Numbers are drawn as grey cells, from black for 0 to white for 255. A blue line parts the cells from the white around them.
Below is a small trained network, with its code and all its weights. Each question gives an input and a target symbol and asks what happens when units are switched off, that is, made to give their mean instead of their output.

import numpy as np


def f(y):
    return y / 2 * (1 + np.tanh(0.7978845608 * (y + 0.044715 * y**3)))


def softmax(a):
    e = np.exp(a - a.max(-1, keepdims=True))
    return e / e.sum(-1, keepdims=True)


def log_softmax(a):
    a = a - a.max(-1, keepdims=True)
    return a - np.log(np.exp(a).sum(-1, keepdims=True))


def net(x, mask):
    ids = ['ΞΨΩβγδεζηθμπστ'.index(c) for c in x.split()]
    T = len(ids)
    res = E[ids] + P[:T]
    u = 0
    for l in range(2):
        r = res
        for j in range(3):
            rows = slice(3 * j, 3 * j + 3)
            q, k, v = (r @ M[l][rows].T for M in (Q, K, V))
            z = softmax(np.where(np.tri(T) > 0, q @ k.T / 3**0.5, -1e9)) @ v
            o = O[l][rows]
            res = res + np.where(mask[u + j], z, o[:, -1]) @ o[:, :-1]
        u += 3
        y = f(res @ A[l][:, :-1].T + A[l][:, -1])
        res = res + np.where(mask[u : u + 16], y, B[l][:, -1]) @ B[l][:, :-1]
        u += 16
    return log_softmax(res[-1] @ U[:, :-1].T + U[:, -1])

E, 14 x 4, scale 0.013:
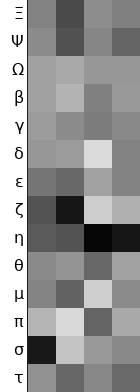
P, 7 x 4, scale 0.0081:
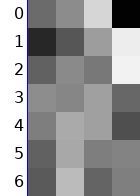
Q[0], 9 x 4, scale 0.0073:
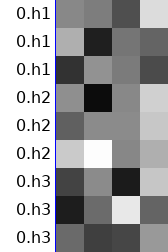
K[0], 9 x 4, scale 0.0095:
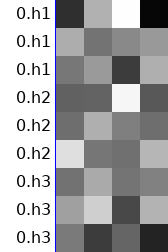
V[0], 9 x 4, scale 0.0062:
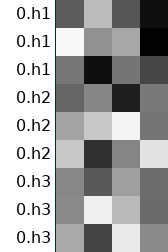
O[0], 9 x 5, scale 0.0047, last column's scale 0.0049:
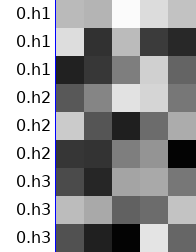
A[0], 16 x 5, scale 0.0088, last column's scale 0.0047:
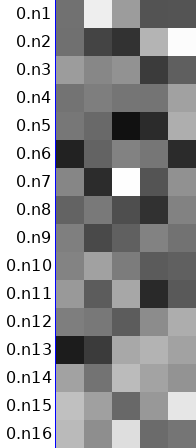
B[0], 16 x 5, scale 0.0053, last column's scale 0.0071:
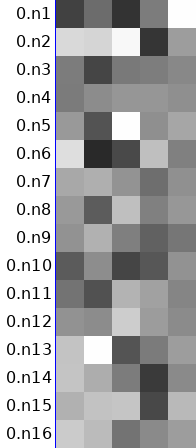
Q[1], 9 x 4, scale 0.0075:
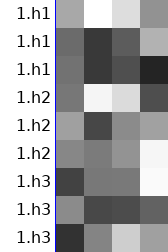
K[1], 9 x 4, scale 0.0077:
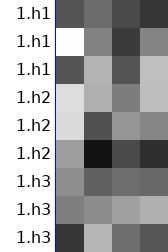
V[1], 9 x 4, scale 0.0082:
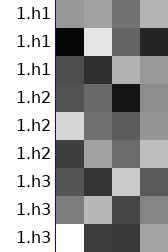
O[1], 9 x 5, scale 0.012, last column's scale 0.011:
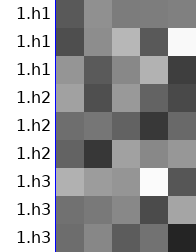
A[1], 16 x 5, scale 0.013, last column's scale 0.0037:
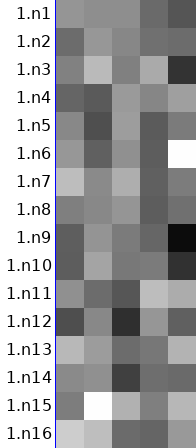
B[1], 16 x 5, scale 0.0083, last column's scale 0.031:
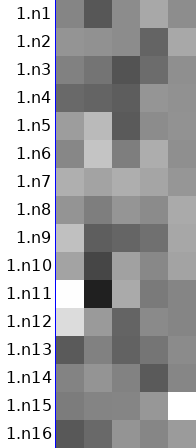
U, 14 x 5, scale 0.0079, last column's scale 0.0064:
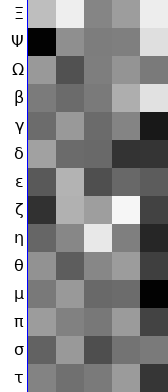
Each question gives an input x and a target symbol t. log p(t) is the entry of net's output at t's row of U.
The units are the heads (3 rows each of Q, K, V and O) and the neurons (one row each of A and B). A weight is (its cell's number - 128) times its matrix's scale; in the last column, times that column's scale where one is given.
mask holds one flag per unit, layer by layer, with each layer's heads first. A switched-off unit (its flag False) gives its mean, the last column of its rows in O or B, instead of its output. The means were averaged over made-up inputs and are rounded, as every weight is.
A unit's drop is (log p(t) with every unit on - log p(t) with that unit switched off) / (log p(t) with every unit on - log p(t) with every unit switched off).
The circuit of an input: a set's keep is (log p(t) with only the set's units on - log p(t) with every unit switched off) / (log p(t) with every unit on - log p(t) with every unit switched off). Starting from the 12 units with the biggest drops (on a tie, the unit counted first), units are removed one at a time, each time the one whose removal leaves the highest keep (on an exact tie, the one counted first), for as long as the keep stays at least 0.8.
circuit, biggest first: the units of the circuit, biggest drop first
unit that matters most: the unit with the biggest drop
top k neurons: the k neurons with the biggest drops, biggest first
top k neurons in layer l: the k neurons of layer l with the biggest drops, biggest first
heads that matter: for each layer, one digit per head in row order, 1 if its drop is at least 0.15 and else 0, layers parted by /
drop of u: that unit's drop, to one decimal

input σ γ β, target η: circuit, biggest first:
1.h1, 0.n1, 1.n5
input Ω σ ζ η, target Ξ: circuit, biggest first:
0.n5, 1.n5, 1.n6
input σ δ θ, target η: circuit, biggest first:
1.h1, 0.n1, 0.n2
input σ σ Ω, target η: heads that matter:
000 / 100
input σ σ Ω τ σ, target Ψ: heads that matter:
000 / 010
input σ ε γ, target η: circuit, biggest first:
1.h1, 0.n1, 0.n15
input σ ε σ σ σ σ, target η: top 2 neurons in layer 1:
1.n10, 1.n8
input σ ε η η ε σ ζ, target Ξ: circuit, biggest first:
0.n13, 1.n16
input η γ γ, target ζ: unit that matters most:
0.h2
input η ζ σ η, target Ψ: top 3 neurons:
0.n13, 0.n15, 1.n7
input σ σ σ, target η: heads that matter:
000 / 101
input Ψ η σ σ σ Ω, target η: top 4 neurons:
0.n1, 0.n13, 0.n15, 0.n7
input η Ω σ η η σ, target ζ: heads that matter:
010 / 101
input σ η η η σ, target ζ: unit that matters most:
1.h2
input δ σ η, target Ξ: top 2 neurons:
0.n2, 0.n5
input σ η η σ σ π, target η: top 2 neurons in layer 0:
0.n1, 0.n15
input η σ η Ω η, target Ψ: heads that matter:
110 / 010
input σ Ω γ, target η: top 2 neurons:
0.n1, 0.n15
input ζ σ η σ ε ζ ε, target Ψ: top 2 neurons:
0.n13, 1.n7
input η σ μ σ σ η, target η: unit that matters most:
0.n5
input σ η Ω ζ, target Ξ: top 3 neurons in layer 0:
0.n1, 0.n2, 0.n7
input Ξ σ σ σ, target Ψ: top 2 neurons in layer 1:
1.n4, 1.n7
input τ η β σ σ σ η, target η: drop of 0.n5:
0.3
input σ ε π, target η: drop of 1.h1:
0.3
